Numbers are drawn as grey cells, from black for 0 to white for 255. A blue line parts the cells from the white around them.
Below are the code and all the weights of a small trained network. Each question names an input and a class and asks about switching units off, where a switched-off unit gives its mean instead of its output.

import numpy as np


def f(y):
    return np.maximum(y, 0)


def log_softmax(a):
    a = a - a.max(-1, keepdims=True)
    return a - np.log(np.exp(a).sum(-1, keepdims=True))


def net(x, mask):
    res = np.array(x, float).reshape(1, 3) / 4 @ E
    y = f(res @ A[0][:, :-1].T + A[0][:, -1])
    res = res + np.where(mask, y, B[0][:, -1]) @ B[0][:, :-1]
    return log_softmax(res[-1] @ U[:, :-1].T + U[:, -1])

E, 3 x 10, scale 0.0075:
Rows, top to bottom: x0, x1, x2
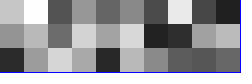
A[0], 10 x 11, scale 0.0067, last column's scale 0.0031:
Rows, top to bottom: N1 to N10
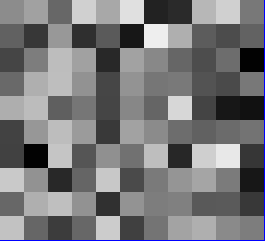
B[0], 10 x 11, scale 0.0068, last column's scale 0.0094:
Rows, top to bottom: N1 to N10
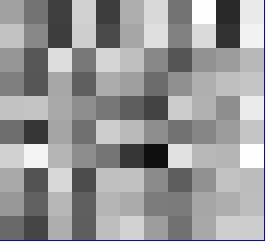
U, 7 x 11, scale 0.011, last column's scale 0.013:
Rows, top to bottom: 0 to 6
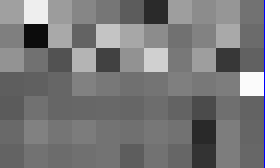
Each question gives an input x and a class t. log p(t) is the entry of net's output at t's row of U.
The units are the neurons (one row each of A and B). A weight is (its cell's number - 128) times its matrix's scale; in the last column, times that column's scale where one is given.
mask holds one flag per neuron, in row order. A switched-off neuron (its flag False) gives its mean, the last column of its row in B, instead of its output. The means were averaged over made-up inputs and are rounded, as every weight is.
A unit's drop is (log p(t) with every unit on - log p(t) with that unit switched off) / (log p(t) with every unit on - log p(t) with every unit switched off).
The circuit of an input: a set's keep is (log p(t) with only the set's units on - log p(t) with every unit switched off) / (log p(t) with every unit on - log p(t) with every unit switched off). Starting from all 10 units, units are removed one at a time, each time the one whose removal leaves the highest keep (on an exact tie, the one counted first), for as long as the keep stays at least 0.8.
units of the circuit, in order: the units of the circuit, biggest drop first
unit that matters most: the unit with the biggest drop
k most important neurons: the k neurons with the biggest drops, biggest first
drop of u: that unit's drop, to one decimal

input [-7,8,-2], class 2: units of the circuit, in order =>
(N1)
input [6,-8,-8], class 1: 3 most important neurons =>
(N8, N10, N1)
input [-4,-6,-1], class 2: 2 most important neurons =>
(N2, N5)
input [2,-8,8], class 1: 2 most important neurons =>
(N3, N6)
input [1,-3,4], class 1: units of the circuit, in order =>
(N1, N7)
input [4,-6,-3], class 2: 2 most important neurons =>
(N2, N7)
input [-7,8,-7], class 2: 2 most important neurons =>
(N1, N5)
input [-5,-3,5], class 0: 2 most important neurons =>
(N7, N10)
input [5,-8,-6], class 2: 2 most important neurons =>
(N2, N7)
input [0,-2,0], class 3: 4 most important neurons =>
(N1, N7, N2, N5)
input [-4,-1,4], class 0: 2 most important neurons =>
(N7, N10)
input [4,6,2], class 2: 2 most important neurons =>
(N1, N7)
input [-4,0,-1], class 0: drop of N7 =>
0.4
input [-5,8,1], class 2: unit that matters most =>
N1
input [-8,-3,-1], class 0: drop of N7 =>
0.7
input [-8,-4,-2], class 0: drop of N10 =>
0.0
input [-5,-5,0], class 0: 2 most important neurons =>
(N7, N1)
